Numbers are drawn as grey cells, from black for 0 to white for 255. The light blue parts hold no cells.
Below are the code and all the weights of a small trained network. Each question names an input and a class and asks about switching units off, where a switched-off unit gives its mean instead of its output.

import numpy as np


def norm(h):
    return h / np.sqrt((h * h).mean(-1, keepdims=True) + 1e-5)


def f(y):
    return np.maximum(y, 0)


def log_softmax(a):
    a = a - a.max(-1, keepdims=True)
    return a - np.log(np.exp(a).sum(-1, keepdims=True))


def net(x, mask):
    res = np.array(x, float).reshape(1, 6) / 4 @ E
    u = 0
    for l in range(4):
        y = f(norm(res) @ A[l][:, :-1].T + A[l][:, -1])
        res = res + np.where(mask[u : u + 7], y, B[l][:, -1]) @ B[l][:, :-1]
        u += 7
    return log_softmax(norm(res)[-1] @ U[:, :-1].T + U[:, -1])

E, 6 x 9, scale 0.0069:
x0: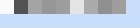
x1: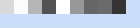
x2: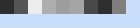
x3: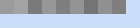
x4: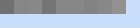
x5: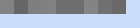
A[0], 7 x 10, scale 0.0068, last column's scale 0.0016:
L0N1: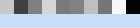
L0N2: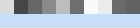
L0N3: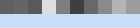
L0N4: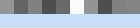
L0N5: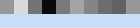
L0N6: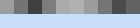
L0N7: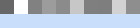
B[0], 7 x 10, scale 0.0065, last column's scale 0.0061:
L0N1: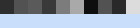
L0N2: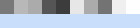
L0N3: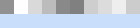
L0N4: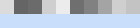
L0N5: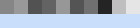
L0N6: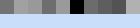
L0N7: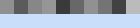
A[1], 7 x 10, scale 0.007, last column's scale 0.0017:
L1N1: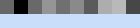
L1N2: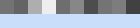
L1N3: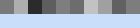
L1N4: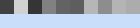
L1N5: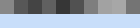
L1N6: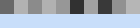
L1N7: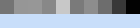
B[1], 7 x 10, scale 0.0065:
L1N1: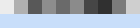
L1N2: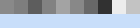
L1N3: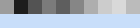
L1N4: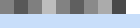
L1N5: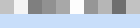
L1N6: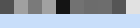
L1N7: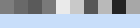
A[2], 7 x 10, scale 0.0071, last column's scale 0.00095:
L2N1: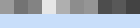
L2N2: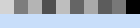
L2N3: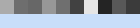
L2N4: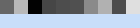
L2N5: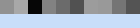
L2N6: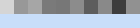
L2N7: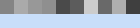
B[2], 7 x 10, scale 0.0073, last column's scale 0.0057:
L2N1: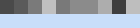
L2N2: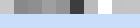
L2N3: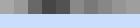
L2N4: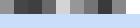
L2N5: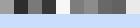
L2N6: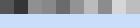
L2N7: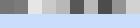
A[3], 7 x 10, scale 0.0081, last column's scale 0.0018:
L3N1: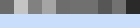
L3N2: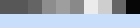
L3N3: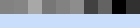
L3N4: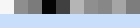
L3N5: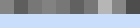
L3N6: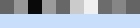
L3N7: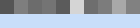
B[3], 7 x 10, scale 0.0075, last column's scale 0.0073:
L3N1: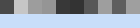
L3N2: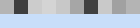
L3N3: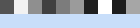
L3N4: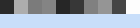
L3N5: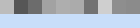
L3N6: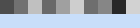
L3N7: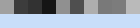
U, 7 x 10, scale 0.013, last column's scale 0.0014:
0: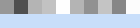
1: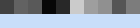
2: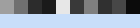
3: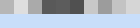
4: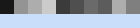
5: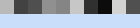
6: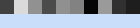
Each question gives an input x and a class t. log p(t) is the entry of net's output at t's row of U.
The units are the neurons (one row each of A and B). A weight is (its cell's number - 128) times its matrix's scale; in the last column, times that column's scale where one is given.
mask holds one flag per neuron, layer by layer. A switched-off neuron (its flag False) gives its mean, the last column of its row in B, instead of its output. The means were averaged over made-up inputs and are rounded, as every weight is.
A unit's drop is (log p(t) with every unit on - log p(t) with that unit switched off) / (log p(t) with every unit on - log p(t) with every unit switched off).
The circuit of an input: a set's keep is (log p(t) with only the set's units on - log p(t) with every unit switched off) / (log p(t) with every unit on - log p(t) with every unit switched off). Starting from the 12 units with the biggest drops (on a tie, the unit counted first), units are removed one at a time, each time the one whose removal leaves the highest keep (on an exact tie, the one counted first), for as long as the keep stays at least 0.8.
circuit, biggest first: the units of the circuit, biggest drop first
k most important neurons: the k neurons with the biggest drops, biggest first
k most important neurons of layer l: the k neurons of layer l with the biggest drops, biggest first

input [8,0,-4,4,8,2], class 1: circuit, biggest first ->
L0N1; L3N4
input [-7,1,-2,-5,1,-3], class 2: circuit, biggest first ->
L2N4
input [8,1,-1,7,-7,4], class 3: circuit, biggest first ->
L0N2; L3N4
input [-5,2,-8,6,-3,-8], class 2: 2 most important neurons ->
L0N5; L2N4
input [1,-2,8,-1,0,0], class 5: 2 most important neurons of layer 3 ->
L3N4; L3N7
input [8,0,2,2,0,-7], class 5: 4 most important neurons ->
L0N4; L0N1; L0N3; L1N4
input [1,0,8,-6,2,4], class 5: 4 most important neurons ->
L1N2; L3N4; L0N6; L1N4
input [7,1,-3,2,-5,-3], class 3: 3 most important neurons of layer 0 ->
L0N2; L0N6; L0N4
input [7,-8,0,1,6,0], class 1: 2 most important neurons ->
L0N1; L3N4
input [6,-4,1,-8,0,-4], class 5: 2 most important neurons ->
L0N4; L1N1
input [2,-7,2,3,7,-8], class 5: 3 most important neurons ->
L0N1; L1N1; L0N2
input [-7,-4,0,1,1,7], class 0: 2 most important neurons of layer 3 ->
L3N2; L3N4
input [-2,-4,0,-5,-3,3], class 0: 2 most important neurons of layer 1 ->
L1N4; L1N5
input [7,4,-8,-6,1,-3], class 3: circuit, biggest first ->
L0N2
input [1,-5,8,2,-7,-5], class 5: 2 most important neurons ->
L1N2; L3N4
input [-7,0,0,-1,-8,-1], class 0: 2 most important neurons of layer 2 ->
L2N5; L2N4
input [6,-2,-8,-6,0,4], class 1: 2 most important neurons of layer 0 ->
L0N1; L0N2
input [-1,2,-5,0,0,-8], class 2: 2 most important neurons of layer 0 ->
L0N5; L0N3
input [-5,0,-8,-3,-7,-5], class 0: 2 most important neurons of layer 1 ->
L1N3; L1N4
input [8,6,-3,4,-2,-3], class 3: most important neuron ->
L0N2
